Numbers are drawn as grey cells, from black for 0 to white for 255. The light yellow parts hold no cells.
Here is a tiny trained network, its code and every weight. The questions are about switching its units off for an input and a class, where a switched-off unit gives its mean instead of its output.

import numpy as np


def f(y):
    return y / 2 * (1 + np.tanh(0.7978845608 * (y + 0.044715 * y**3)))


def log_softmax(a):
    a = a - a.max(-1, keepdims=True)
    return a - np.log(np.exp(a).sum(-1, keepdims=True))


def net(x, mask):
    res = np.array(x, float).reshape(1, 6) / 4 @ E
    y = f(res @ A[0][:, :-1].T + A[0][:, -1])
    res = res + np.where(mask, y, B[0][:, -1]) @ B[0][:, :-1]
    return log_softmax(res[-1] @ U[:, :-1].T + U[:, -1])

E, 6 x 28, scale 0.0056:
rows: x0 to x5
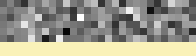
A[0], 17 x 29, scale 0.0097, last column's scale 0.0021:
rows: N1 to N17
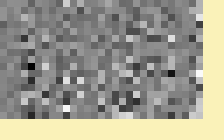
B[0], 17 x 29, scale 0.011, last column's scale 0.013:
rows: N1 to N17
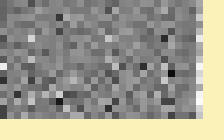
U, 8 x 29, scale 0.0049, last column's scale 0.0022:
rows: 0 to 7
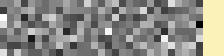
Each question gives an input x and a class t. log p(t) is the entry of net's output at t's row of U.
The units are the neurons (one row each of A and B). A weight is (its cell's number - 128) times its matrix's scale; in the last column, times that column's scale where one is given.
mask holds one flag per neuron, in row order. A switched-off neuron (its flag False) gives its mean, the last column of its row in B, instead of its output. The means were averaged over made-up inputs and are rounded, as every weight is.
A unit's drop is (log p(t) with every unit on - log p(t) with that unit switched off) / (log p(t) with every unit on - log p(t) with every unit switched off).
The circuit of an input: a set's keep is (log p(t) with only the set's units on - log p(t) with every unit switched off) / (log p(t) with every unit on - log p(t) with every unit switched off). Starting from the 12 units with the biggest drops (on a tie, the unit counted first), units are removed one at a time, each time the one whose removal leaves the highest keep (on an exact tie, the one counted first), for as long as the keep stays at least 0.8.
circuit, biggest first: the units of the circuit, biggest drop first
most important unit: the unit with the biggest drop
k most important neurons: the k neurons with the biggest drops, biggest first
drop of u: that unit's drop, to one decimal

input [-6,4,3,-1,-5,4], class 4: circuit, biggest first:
(N14, N16)
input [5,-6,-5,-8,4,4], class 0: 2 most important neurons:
(N6, N9)
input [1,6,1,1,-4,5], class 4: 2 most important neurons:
(N16, N15)
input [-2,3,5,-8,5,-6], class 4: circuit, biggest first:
(N6)
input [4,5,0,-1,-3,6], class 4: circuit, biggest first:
(N6, N11)
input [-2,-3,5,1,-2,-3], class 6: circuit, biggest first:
(N6, N11, N14)
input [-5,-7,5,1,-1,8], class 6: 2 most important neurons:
(N6, N15)
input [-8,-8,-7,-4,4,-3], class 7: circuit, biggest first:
(N15, N10)
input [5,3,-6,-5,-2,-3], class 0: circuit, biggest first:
(N6, N10)
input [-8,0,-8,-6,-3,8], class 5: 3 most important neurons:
(N15, N6, N14)
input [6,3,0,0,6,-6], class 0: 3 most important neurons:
(N10, N14, N17)
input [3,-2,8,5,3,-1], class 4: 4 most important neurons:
(N14, N16, N11, N10)
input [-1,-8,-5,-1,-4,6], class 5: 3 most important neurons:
(N14, N15, N17)
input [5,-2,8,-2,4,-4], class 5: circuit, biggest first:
(N12)
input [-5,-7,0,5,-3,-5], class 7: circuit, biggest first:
(N6, N10)
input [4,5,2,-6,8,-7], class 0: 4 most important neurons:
(N10, N14, N13, N17)
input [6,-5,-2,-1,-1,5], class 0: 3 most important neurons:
(N12, N14, N11)
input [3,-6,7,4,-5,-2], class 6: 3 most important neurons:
(N14, N11, N17)
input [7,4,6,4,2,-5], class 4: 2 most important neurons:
(N6, N16)
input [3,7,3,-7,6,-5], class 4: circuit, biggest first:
(N6)
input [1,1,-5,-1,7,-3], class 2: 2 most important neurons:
(N10, N12)
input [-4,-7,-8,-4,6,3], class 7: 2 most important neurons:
(N14, N15)
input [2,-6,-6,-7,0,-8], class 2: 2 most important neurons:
(N10, N11)
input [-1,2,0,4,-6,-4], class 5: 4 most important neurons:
(N6, N14, N15, N9)
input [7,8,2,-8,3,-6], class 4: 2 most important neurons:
(N6, N9)
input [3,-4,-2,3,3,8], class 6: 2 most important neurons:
(N6, N15)
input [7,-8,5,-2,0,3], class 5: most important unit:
N12
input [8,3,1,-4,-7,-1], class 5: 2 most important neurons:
(N12, N15)
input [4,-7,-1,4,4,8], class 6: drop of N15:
0.2
